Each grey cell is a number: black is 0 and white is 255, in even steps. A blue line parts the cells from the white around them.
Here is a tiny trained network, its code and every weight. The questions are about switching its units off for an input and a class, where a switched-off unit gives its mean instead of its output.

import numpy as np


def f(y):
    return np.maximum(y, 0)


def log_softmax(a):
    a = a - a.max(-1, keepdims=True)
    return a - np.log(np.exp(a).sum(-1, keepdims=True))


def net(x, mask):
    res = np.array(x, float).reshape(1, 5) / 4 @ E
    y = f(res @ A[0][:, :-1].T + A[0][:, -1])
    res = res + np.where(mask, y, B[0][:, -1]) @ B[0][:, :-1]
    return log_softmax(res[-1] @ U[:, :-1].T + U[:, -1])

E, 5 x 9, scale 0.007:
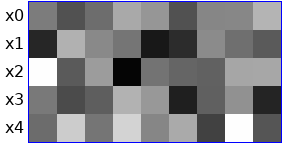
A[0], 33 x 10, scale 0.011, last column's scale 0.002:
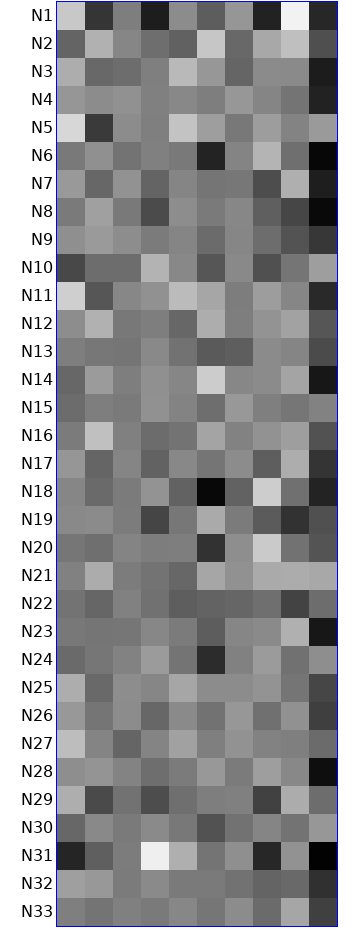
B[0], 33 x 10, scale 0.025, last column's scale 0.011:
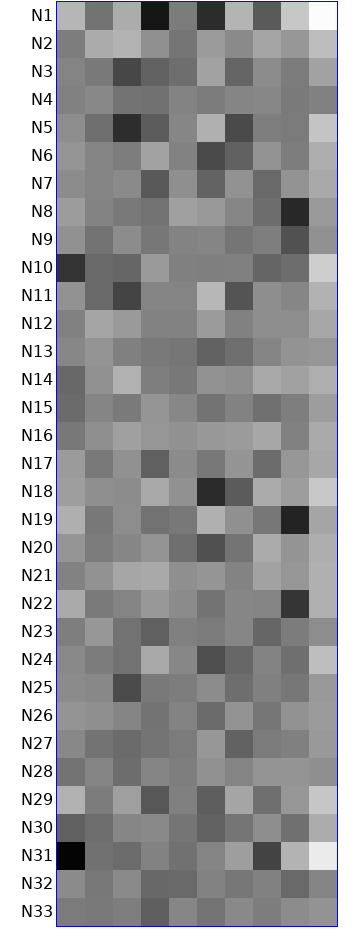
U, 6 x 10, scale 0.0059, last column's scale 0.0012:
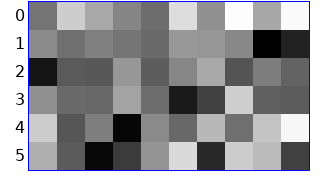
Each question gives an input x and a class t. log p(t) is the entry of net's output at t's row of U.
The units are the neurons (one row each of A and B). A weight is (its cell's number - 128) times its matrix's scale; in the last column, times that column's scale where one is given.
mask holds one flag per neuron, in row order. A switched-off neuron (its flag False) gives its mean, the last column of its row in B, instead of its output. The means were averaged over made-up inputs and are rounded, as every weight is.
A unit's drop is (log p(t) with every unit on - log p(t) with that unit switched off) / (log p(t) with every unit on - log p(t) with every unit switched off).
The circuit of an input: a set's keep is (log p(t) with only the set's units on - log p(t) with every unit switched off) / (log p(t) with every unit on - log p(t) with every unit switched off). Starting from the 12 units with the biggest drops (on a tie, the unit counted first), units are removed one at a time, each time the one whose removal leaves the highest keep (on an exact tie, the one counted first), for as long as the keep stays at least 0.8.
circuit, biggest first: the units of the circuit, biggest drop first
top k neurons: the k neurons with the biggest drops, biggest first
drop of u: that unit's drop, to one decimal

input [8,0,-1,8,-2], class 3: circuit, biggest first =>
(N18)
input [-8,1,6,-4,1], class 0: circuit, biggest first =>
(N2; N21)
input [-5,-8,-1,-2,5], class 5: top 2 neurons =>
(N5; N11)
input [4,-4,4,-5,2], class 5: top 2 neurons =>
(N5; N11)
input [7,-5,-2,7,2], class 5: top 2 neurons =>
(N5; N11)
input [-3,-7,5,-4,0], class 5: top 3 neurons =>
(N5; N11; N3)
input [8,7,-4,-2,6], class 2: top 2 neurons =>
(N31; N10)
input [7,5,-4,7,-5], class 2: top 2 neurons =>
(N31; N10)
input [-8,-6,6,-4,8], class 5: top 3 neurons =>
(N5; N11; N3)
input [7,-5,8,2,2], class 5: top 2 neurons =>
(N5; N11)
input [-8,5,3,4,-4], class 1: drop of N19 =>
0.2
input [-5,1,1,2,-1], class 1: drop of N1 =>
0.3
